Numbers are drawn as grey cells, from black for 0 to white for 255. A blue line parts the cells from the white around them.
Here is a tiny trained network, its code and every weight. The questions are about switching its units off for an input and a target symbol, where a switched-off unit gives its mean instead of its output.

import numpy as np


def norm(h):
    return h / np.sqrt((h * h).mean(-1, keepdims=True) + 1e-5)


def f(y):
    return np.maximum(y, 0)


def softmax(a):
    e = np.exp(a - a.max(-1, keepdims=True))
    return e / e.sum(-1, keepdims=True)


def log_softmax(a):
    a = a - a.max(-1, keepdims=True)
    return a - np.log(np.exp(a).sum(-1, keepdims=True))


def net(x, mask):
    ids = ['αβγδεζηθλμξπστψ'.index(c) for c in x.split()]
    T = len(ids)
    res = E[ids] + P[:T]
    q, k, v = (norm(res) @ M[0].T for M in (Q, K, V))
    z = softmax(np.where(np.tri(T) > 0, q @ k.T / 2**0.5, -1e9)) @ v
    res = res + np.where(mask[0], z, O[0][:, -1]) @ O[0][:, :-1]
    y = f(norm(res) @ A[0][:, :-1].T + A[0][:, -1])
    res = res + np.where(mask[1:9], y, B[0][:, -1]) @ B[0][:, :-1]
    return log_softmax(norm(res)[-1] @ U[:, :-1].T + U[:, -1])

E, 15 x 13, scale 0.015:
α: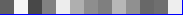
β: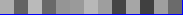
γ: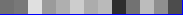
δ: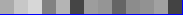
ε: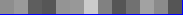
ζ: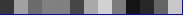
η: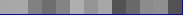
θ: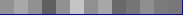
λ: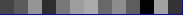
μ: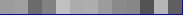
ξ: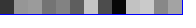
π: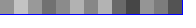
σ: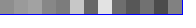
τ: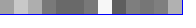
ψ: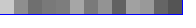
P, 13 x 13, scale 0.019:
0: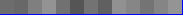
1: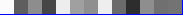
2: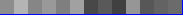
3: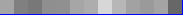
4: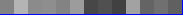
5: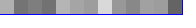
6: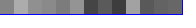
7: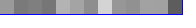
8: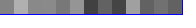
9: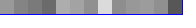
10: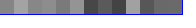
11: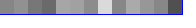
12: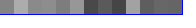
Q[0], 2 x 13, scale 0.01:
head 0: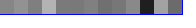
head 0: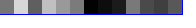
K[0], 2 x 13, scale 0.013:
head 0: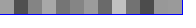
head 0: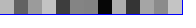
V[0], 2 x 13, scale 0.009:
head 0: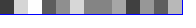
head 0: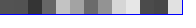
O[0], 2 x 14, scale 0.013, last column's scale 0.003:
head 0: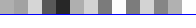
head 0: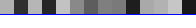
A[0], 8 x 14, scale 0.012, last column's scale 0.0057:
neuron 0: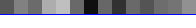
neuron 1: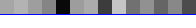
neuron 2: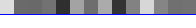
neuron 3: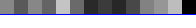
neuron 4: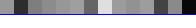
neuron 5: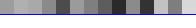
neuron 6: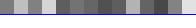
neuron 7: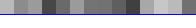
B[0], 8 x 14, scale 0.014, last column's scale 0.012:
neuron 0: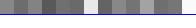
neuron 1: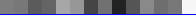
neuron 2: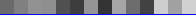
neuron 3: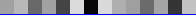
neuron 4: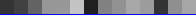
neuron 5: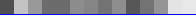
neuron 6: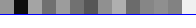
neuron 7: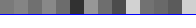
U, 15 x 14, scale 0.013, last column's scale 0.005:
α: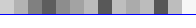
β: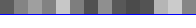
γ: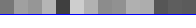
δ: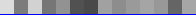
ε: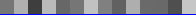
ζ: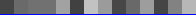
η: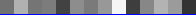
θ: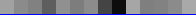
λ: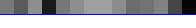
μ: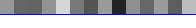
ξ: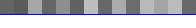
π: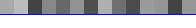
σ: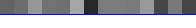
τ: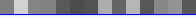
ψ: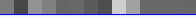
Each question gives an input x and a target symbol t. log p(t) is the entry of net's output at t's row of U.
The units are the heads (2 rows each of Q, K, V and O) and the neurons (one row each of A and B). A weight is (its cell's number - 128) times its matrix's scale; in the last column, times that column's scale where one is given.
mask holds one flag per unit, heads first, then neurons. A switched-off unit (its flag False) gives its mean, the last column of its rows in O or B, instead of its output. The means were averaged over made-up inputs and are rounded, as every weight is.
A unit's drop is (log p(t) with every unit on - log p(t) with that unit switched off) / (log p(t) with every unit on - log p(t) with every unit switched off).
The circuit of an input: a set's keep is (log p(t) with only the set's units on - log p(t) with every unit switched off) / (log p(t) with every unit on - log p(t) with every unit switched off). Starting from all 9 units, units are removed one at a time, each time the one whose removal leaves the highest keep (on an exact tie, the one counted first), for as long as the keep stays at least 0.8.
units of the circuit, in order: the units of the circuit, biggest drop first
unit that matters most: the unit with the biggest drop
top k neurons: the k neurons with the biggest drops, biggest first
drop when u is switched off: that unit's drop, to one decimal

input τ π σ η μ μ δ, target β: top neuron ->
[neuron 5]
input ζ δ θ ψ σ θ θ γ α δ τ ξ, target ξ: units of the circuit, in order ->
[neuron 3; neuron 1]
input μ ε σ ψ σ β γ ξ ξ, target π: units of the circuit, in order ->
[head 0; neuron 3]
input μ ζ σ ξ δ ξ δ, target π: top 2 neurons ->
[neuron 3; neuron 0]
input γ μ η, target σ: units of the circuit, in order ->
[head 0; neuron 1; neuron 6]
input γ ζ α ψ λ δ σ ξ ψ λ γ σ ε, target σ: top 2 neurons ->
[neuron 1; neuron 6]
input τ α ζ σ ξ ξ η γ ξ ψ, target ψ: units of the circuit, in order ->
[neuron 2; neuron 4]
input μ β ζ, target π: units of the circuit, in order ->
[head 0; neuron 3]
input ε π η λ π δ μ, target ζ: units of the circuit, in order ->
[head 0; neuron 0; neuron 3]
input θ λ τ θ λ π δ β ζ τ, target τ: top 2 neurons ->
[neuron 6; neuron 0]
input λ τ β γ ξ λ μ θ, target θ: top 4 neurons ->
[neuron 1; neuron 3; neuron 6; neuron 7]
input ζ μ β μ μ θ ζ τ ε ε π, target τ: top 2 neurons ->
[neuron 7; neuron 3]
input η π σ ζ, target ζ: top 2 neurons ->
[neuron 3; neuron 7]
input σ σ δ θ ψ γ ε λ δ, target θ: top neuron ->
[neuron 1]
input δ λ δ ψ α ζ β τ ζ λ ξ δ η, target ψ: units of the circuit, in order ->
[neuron 6; head 0]
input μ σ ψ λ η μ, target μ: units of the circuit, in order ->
[head 0; neuron 5]
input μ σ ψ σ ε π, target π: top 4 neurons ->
[neuron 1; neuron 0; neuron 5; neuron 7]
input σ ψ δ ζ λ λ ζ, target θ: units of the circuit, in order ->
[head 0; neuron 1; neuron 7]
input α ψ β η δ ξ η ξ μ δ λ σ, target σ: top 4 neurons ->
[neuron 4; neuron 1; neuron 0; neuron 5]
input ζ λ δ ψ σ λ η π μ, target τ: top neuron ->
[neuron 7]
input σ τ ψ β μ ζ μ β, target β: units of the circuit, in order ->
[neuron 0; neuron 3]
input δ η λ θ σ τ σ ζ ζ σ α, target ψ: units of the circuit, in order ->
[neuron 6; head 0]
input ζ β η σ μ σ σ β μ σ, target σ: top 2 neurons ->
[neuron 4; neuron 0]
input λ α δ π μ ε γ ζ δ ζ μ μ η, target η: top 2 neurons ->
[neuron 3; neuron 5]
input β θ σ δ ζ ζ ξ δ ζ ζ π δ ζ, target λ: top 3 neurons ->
[neuron 0; neuron 3; neuron 6]
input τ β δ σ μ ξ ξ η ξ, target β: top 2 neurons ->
[neuron 0; neuron 5]
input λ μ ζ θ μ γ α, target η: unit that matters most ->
neuron 3
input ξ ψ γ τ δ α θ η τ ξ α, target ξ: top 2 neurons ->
[neuron 0; neuron 6]
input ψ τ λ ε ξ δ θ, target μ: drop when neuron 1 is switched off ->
0.0
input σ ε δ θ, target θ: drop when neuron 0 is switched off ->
0.1
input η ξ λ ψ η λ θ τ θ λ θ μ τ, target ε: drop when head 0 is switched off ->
1.8
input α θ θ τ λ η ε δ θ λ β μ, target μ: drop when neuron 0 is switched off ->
0.4
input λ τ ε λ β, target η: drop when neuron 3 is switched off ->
0.3
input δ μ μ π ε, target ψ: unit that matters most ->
neuron 6
